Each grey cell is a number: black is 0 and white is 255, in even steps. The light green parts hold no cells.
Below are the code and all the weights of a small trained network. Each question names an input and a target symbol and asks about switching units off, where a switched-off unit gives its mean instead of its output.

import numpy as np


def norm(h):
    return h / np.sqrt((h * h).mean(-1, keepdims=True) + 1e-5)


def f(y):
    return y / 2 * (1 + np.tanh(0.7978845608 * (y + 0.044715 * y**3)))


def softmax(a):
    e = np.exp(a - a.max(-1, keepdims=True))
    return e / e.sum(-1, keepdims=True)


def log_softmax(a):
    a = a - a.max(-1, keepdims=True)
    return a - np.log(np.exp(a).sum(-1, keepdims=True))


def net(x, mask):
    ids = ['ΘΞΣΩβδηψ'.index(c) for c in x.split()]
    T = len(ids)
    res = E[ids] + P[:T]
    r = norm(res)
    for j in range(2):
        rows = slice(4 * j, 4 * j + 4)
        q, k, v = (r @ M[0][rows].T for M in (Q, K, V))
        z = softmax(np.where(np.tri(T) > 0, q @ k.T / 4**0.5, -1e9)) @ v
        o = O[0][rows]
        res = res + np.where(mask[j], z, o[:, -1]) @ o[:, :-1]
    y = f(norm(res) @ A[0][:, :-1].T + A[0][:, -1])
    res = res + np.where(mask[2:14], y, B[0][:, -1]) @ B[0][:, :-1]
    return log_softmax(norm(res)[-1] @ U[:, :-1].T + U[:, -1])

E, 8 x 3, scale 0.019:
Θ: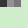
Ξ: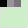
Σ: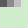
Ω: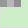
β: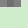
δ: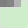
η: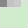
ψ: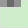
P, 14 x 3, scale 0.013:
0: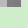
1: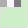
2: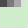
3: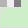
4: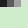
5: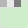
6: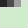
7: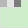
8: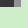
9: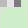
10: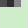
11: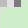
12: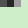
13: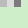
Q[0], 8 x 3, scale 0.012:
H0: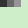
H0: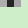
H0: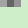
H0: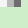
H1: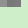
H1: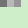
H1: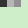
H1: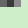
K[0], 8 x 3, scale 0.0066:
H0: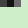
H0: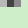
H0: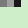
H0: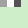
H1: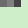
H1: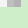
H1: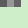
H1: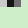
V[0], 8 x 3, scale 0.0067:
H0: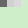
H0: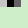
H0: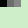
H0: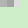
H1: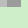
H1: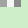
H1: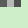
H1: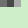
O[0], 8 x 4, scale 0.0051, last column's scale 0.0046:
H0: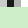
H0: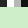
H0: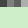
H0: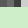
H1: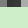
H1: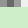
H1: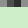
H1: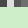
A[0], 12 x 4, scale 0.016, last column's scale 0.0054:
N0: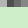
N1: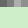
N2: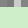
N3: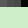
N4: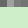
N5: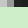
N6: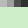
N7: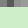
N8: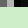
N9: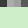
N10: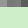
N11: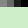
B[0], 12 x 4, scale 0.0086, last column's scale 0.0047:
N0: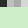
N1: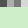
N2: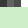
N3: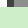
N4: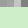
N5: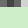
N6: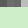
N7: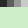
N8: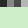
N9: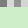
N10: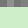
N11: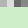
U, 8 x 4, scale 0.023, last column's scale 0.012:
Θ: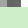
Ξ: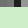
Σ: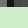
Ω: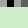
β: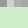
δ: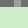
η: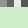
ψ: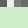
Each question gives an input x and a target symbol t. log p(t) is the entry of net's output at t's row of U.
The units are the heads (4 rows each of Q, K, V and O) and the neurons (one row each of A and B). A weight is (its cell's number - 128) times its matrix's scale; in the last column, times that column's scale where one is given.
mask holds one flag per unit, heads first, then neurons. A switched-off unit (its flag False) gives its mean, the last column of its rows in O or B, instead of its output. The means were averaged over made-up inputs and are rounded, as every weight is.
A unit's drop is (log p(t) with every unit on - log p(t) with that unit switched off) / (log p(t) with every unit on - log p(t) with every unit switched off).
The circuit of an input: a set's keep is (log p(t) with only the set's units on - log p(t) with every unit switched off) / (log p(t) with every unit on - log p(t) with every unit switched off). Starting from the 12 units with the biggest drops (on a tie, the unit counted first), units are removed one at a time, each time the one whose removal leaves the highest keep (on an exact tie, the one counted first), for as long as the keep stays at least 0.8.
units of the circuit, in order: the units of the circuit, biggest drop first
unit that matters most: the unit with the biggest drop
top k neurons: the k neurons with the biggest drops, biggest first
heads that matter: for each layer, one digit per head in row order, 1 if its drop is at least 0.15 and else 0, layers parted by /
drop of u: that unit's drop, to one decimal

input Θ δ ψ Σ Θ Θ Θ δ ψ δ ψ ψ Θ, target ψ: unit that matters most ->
H0
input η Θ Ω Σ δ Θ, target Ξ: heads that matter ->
10
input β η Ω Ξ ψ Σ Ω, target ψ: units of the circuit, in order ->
(H0, N9)
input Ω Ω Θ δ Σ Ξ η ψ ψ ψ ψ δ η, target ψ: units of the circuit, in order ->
(H0, N1)
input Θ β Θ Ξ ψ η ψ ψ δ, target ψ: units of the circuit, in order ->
(H0, H1, N9)
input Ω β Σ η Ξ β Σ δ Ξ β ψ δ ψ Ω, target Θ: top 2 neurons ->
(N5, N9)
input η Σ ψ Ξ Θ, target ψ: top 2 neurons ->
(N9, N5)
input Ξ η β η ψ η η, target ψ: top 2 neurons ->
(N9, N1)
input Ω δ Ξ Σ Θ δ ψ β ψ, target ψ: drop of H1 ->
0.6
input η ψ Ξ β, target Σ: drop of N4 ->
0.0
